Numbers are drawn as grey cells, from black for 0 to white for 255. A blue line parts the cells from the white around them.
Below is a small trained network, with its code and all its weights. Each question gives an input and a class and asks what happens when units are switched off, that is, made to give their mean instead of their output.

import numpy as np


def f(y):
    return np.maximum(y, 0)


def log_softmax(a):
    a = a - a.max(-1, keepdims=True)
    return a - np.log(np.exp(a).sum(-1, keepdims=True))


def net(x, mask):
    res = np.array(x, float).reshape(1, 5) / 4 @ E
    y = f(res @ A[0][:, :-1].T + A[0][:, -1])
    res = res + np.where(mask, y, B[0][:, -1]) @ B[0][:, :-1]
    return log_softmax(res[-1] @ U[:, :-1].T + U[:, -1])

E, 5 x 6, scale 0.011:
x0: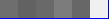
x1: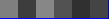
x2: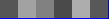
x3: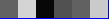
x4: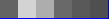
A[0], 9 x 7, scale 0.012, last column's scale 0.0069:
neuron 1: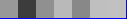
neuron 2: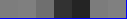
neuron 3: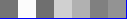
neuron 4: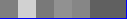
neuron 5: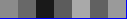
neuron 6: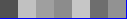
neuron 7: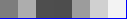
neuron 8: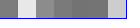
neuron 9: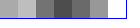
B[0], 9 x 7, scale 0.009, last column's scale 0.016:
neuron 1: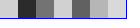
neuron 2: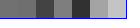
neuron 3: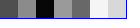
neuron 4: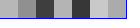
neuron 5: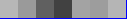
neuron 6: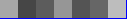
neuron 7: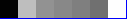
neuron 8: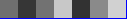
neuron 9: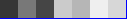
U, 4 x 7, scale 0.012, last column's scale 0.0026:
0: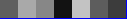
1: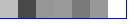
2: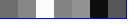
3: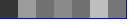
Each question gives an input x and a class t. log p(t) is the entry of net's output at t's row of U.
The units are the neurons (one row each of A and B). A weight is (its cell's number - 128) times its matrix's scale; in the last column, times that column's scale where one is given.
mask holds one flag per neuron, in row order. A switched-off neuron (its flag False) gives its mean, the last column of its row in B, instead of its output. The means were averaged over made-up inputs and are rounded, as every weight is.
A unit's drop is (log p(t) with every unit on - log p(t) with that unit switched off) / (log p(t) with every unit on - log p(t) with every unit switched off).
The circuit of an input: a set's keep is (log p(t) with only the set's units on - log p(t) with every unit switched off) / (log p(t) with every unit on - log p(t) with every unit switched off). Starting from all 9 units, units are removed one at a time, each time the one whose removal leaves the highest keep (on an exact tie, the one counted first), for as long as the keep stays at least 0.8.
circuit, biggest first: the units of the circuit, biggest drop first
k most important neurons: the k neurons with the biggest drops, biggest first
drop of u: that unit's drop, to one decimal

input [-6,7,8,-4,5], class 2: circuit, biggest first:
neuron 3
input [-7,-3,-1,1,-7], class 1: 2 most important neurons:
neuron 7; neuron 9
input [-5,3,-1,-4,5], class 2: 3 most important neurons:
neuron 3; neuron 1; neuron 9
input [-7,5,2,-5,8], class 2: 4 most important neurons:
neuron 3; neuron 1; neuron 9; neuron 5
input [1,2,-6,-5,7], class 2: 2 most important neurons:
neuron 3; neuron 9
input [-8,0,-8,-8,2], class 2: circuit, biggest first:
neuron 3; neuron 9
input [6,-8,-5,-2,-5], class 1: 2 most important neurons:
neuron 1; neuron 9
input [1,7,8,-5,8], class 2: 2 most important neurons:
neuron 3; neuron 1
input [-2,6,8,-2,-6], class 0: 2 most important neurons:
neuron 1; neuron 8
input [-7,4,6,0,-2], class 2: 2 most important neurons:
neuron 3; neuron 1
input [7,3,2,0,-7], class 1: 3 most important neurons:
neuron 1; neuron 3; neuron 9
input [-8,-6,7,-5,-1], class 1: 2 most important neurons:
neuron 7; neuron 6
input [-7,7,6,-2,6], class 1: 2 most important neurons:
neuron 7; neuron 4
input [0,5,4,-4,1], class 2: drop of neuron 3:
0.2
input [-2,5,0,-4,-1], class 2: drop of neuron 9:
0.2
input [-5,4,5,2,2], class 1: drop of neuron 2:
-0.1
